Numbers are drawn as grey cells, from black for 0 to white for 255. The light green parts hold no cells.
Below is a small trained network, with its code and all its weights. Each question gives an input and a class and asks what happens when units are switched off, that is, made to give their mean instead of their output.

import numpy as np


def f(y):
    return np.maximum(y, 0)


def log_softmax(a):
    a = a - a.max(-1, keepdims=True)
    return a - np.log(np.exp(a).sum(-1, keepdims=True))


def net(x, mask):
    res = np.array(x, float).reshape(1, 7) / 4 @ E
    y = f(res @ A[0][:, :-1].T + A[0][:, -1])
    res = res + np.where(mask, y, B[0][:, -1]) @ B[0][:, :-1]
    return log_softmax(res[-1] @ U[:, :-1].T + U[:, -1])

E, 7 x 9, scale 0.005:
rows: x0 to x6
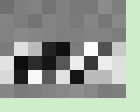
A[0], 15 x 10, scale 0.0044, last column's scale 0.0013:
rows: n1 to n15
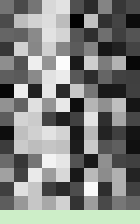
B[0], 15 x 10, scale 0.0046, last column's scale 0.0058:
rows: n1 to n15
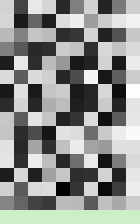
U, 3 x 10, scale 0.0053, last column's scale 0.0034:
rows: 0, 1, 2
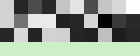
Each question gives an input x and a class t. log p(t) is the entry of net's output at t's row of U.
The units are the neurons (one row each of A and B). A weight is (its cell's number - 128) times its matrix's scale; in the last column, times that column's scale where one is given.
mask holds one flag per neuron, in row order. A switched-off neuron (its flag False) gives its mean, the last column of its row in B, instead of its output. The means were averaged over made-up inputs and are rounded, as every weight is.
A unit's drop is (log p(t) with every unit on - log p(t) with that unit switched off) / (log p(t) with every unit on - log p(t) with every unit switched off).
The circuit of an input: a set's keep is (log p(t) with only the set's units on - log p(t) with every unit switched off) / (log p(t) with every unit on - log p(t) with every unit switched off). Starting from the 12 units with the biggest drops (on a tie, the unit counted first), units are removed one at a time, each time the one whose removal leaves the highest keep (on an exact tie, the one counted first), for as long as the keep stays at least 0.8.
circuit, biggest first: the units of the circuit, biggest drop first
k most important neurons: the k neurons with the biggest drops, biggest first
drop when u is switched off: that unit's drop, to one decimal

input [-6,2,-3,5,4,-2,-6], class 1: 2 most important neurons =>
n10, n2
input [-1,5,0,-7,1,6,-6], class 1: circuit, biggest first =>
n12, n1
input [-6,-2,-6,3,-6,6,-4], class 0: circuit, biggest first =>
n2
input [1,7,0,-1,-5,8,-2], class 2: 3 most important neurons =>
n5, n8, n13
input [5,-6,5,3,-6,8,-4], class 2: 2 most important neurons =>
n5, n8
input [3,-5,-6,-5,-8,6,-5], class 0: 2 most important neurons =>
n2, n10
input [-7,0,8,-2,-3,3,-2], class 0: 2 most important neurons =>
n7, n2
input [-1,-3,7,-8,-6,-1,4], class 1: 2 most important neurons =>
n6, n3
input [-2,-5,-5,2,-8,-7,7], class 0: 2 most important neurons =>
n10, n2
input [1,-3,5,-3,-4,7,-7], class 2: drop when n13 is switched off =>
0.6
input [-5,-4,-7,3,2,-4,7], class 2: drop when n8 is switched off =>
-0.3
